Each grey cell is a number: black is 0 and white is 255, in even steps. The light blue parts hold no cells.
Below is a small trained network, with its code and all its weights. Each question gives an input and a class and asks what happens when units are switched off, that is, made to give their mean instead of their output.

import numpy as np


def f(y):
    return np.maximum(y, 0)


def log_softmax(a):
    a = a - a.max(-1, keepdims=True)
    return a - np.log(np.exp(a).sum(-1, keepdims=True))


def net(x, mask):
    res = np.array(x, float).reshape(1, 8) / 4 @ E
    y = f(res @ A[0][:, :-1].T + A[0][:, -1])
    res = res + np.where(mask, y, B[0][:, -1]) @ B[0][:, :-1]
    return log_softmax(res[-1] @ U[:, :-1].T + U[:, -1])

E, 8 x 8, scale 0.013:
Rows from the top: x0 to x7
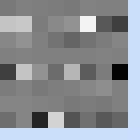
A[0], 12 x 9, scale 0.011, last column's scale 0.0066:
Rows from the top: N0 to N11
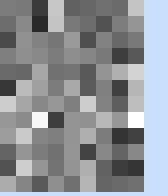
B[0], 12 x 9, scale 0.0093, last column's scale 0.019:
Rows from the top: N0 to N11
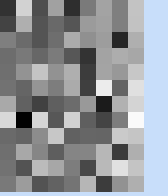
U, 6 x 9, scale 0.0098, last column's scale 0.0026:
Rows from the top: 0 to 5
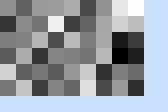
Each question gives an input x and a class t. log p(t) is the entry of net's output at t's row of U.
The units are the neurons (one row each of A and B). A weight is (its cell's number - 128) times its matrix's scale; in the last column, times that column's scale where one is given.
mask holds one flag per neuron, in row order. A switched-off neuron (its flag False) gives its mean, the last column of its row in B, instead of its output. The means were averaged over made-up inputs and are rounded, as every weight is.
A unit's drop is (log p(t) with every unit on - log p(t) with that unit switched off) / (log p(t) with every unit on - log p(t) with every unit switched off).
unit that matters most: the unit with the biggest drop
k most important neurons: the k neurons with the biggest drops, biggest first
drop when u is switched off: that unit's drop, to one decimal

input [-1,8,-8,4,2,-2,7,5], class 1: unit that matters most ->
N10
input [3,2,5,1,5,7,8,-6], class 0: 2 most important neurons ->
(N10; N8)
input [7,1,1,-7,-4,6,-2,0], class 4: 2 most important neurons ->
(N10; N5)
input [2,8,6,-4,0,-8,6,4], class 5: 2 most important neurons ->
(N6; N11)
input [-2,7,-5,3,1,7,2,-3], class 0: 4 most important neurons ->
(N10; N8; N3; N2)
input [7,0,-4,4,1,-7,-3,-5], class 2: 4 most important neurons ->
(N8; N10; N6; N3)
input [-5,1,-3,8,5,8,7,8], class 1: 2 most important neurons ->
(N10; N8)
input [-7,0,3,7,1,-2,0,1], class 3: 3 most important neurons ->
(N7; N10; N8)
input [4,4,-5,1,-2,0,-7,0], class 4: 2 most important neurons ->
(N0; N1)
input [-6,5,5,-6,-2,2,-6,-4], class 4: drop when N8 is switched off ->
0.0
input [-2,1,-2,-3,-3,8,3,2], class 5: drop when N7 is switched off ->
0.2
